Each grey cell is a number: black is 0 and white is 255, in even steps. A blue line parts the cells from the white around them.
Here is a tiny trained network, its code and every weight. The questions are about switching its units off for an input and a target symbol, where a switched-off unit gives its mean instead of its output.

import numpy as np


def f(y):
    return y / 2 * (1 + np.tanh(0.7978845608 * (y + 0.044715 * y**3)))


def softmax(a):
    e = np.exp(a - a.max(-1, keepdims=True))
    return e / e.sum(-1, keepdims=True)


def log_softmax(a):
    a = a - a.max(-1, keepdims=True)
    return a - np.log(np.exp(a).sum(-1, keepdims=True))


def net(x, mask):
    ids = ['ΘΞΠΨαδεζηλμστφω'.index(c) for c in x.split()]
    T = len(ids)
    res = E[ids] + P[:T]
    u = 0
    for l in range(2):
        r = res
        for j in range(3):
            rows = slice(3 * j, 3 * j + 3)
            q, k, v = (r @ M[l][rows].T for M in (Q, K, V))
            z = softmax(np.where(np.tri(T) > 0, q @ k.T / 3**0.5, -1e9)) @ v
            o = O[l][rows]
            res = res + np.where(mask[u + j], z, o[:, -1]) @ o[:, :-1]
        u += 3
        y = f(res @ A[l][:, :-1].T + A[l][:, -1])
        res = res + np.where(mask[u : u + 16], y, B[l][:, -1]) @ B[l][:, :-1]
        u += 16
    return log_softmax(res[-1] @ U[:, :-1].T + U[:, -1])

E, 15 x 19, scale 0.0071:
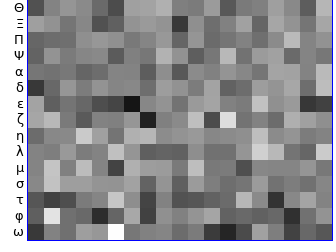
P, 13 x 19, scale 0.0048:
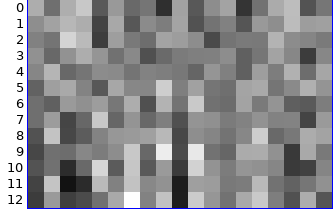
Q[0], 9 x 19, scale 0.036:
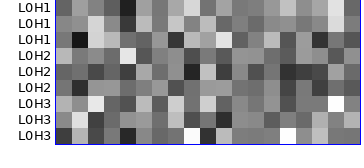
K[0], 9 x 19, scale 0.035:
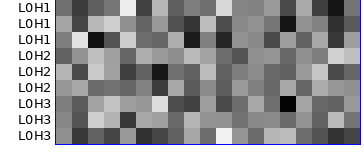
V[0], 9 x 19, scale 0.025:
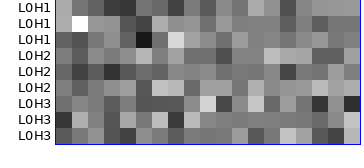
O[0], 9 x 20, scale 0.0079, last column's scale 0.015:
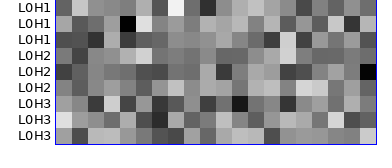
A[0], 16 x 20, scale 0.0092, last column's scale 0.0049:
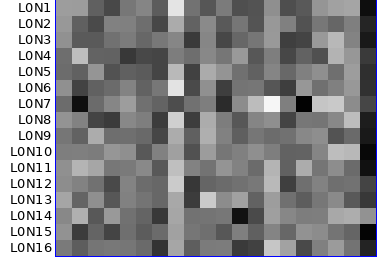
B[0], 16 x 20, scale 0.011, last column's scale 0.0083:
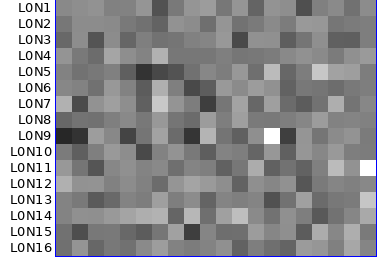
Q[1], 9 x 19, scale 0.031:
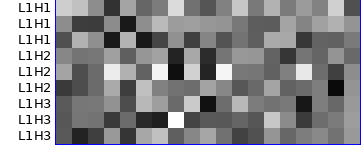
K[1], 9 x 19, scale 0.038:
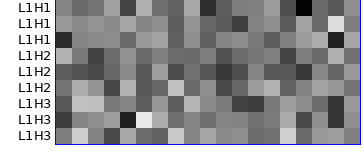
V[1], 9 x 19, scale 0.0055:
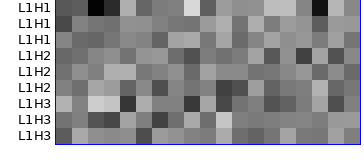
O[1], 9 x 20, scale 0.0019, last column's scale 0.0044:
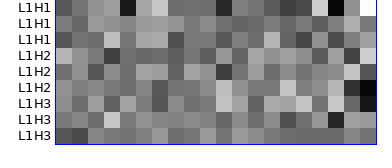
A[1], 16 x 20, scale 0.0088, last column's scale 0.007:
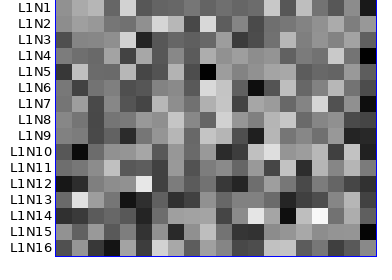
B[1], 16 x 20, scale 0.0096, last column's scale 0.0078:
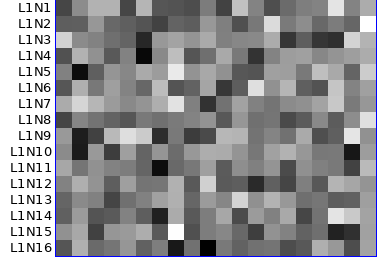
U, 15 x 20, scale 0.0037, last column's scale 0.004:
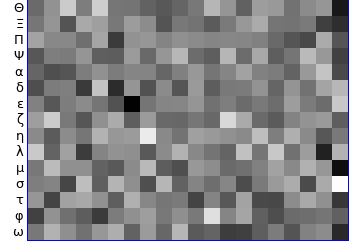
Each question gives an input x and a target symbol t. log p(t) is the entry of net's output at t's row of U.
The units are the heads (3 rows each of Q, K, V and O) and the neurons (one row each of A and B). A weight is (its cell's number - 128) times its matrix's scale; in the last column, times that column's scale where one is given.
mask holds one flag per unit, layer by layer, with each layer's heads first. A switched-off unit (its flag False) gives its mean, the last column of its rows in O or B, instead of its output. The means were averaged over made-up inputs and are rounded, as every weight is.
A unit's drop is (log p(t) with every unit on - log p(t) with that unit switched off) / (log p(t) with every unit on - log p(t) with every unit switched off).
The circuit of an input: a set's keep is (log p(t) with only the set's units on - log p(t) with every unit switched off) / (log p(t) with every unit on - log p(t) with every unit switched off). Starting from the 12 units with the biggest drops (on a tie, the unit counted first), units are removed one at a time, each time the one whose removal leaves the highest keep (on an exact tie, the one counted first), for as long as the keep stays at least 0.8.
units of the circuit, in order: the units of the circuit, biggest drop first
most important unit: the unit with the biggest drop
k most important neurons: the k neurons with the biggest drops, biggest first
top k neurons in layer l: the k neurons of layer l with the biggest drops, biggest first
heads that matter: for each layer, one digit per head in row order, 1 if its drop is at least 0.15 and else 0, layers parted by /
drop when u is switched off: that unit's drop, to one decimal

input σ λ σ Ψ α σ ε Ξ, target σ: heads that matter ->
001 / 000
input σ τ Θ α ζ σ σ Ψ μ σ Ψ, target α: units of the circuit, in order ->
(L0H1 L1N9 L0H3)
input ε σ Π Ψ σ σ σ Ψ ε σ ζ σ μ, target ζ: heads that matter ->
100 / 000
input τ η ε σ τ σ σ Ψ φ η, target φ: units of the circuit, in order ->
(L0H2 L1N13 L0H3)
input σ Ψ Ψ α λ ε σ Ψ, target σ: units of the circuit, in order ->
(L0H3)
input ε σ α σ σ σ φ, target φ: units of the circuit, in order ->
(L0H3 L1N13)
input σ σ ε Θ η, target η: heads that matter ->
011 / 000
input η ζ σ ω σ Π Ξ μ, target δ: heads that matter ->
101 / 000
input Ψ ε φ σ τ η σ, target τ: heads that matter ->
110 / 000
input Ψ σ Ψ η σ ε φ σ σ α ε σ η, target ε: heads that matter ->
101 / 000
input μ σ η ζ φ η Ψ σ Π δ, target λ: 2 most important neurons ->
(L1N2 L0N11)
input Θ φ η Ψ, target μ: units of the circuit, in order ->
(L0H1 L1N4 L0H3)
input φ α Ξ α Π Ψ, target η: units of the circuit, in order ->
(L0H1 L1N5 L0H3)
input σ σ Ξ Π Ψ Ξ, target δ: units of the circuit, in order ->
(L0H3 L0H1 L1N16)
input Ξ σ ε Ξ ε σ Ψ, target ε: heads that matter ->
100 / 010
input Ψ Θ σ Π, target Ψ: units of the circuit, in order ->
(L0H1 L1N6)
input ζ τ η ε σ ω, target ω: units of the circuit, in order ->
(L1N12 L0H3 L0H2)
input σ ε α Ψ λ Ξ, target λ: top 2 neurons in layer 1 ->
(L1N10 L1N12)
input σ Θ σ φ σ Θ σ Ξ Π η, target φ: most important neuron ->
(L1N8)
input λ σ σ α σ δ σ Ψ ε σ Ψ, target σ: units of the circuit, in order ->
(L0H3 L1N2)
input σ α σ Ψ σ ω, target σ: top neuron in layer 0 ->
(L0N14)
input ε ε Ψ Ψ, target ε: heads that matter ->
110 / 000
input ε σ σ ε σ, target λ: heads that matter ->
100 / 111
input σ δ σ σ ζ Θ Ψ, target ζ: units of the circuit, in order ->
(L0H1 L0N11)
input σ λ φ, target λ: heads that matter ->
100 / 000
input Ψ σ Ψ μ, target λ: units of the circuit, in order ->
(L0H1 L0H3)
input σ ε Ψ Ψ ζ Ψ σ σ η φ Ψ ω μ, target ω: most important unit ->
L0H2
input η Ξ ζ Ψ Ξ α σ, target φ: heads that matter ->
101 / 000
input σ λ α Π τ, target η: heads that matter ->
100 / 000
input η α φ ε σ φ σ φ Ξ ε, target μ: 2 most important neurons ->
(L1N4 L0N4)
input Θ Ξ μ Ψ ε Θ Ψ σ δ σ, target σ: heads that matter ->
001 / 000
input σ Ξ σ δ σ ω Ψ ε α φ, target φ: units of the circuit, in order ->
(L1N13 L0H3 L0H2)
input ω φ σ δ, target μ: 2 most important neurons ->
(L1N4 L0N11)
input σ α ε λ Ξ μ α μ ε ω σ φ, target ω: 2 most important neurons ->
(L1N15 L1N1)
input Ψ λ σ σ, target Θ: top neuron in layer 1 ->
(L1N1)
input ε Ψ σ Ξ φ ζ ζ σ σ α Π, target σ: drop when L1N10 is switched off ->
0.1
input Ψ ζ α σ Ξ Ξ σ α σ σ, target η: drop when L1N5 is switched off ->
0.5
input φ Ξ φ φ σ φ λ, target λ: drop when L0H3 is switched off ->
0.2
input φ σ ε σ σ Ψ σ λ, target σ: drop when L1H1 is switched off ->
0.0
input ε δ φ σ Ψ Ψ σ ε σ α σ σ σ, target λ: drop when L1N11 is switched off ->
-0.1
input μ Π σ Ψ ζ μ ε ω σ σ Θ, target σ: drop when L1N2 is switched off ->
0.2
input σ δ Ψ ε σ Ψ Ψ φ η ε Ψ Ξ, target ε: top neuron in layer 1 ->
(L1N11)
